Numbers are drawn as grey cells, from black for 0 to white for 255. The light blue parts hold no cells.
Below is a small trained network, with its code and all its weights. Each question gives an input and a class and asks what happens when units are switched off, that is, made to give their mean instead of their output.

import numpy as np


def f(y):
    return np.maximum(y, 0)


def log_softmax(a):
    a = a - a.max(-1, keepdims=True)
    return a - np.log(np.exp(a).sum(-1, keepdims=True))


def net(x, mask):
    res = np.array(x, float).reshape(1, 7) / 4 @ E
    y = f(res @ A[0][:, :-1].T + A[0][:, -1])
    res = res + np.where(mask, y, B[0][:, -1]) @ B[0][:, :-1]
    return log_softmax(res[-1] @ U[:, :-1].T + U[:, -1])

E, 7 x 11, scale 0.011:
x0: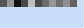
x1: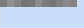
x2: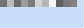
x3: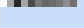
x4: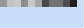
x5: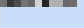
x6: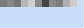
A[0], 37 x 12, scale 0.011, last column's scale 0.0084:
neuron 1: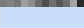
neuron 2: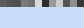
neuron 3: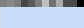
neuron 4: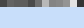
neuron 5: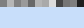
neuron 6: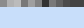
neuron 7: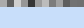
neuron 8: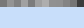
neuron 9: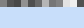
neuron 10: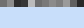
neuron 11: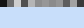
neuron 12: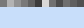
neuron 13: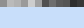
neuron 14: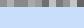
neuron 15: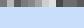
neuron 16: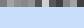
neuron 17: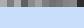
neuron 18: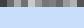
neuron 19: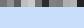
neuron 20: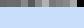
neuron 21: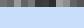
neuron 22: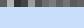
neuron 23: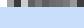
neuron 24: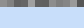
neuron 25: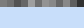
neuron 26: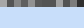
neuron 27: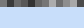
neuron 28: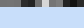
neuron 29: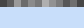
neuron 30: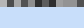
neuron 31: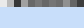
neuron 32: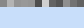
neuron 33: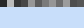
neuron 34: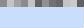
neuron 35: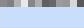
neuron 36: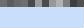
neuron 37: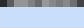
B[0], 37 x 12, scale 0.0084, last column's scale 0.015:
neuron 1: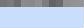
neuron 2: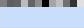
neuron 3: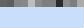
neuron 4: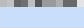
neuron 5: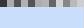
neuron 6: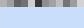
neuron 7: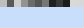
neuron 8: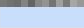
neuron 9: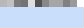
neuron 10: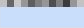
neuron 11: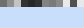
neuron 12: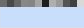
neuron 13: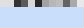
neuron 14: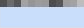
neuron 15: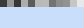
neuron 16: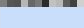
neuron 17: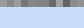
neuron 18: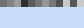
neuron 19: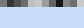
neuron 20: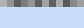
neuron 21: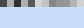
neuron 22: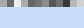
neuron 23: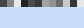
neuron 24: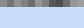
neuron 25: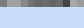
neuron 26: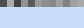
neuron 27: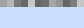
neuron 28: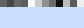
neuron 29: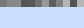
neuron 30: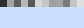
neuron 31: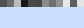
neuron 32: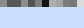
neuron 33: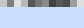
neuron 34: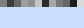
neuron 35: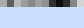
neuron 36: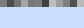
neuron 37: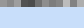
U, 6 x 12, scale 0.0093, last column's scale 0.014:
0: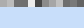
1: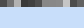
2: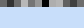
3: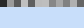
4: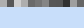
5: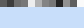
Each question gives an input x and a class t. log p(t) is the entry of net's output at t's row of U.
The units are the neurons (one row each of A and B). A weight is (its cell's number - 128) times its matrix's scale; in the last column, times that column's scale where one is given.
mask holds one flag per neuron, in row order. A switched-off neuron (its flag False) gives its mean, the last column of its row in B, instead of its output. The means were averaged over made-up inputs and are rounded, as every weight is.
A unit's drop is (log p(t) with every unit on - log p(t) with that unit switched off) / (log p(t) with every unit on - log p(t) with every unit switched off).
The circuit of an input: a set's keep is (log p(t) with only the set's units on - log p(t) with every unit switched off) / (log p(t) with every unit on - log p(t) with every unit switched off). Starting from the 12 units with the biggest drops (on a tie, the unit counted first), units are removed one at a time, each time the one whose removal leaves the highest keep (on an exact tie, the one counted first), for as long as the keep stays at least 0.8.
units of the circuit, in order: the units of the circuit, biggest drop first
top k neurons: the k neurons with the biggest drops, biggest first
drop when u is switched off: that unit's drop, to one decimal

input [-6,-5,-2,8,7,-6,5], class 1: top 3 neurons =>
neuron 23; neuron 31; neuron 9
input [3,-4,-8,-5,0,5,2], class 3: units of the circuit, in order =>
neuron 21
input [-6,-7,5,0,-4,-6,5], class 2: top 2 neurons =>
neuron 34; neuron 16
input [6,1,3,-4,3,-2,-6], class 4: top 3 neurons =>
neuron 33; neuron 22; neuron 10
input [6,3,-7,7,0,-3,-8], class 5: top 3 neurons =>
neuron 28; neuron 11; neuron 3
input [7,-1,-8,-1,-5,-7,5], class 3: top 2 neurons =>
neuron 30; neuron 21
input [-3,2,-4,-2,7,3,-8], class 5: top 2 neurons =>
neuron 28; neuron 3
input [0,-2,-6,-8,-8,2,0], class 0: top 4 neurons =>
neuron 4; neuron 9; neuron 27; neuron 23
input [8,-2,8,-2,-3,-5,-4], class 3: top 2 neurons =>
neuron 15; neuron 5
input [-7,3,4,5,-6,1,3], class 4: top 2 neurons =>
neuron 35; neuron 7
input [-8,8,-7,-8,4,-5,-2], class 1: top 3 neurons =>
neuron 11; neuron 18; neuron 33
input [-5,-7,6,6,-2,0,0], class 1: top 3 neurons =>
neuron 23; neuron 31; neuron 30
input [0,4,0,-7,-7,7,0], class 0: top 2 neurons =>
neuron 4; neuron 27
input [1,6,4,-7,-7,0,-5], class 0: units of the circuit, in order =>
neuron 4
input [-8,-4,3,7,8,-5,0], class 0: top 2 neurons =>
neuron 13; neuron 6
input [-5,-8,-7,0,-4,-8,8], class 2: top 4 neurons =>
neuron 34; neuron 16; neuron 32; neuron 28
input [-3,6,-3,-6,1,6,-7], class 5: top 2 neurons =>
neuron 28; neuron 23
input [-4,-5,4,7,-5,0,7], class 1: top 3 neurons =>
neuron 23; neuron 31; neuron 28
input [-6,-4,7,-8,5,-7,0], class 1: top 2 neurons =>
neuron 11; neuron 18
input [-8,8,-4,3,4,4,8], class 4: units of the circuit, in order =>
neuron 35
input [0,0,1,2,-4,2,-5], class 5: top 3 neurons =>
neuron 28; neuron 13; neuron 6
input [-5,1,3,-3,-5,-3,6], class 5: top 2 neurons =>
neuron 35; neuron 13
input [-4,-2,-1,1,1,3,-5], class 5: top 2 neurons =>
neuron 28; neuron 33
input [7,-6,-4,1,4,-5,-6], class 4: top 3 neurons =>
neuron 22; neuron 33; neuron 10
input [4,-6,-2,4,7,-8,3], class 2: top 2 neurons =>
neuron 34; neuron 32
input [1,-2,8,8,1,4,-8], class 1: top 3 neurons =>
neuron 31; neuron 23; neuron 30
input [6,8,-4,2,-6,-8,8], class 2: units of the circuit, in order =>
neuron 34
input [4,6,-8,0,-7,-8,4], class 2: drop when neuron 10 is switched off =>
0.0
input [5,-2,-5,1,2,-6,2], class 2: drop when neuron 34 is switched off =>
0.1
